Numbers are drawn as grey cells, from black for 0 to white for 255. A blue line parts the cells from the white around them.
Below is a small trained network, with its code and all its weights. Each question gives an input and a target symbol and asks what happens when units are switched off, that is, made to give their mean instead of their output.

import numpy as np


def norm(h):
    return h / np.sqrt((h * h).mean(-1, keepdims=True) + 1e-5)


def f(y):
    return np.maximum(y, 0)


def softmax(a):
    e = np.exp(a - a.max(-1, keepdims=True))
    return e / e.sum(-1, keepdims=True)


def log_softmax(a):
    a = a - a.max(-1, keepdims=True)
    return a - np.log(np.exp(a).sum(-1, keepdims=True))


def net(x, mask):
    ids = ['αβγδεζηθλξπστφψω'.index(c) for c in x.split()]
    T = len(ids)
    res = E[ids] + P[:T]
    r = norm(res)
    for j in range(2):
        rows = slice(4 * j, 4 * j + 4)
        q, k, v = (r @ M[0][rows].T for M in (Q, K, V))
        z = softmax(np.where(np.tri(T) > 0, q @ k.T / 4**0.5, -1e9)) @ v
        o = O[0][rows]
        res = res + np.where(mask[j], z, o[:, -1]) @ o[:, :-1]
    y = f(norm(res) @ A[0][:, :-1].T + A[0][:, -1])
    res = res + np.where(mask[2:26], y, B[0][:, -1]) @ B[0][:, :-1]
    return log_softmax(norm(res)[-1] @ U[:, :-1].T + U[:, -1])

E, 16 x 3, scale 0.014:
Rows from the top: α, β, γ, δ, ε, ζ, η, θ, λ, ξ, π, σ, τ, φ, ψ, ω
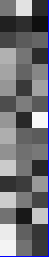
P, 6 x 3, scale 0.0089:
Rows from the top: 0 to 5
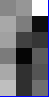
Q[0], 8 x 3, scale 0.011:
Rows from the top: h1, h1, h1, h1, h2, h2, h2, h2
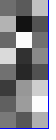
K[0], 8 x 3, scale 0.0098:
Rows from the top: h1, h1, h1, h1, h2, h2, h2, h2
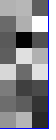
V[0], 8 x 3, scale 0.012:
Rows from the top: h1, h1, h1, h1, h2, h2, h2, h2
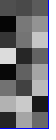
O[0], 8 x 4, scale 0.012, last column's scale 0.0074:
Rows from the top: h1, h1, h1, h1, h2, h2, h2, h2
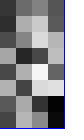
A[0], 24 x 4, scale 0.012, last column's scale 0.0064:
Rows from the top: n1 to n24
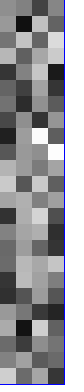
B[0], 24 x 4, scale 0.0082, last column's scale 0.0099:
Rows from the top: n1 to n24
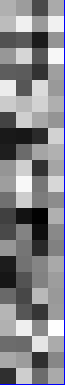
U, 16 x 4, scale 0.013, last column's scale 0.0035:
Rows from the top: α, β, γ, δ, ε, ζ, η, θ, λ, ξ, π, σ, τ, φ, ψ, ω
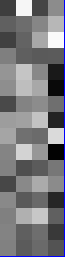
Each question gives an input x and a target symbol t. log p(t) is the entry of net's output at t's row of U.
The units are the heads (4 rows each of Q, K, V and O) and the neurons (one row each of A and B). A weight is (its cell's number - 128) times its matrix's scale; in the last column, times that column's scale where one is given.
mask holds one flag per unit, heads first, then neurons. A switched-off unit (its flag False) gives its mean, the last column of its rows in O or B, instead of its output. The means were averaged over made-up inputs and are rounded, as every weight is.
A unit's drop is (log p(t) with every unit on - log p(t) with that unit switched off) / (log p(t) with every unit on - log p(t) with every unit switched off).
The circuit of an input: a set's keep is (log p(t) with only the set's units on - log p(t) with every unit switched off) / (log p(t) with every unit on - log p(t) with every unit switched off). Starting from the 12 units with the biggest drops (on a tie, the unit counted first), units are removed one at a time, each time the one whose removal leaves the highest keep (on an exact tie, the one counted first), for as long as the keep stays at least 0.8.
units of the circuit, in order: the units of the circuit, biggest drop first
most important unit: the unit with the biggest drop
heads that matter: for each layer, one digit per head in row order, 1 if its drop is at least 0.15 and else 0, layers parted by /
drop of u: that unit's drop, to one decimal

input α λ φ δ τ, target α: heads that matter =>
11
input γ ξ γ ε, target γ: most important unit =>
h1
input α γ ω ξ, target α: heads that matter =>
11
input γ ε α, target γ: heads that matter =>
11
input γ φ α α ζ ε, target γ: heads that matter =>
10
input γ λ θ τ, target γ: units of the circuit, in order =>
h1, n9
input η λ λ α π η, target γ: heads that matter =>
00
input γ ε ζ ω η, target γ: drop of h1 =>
0.7
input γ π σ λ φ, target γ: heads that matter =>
10
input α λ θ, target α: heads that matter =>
11
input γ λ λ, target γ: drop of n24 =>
0.0
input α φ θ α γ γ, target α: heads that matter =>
10
